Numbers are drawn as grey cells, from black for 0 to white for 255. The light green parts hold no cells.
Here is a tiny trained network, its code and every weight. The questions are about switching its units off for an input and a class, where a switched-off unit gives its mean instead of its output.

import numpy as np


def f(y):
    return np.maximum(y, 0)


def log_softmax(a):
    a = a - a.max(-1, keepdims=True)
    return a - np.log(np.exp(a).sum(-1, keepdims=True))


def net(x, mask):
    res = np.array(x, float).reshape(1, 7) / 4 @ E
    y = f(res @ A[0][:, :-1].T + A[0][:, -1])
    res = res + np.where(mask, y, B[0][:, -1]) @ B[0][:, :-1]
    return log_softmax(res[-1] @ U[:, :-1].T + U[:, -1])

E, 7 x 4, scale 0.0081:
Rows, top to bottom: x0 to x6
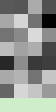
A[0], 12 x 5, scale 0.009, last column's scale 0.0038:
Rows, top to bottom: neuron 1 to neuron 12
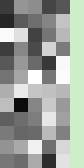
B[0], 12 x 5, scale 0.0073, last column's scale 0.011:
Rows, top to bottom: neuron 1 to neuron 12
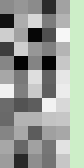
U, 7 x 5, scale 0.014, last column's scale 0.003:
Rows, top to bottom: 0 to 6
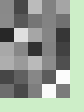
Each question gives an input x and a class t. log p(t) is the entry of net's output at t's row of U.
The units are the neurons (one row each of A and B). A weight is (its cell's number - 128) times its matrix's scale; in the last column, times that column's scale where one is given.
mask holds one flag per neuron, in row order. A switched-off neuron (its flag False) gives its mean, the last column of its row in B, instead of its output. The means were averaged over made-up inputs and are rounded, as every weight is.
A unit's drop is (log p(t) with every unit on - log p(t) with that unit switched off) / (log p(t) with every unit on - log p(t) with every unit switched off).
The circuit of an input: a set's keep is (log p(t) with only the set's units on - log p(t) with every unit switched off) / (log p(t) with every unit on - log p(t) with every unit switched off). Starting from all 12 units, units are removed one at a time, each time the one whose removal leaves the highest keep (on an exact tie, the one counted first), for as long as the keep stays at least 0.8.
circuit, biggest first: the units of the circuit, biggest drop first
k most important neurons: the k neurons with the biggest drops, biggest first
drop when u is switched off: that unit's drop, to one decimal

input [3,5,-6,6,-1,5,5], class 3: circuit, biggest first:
neuron 3
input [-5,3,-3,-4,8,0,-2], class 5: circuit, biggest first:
neuron 5; neuron 2
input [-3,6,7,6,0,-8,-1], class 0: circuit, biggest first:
neuron 12; neuron 5
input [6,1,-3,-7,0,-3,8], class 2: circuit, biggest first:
neuron 2; neuron 7
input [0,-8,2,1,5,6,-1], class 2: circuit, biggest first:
neuron 4; neuron 2
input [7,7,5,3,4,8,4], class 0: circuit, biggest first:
neuron 5; neuron 12
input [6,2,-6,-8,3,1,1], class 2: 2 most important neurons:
neuron 2; neuron 4
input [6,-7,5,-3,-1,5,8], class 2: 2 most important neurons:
neuron 4; neuron 9
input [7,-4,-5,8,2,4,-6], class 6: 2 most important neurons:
neuron 3; neuron 7
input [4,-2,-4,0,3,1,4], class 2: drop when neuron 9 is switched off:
-0.1
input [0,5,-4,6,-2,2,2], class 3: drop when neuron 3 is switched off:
1.0
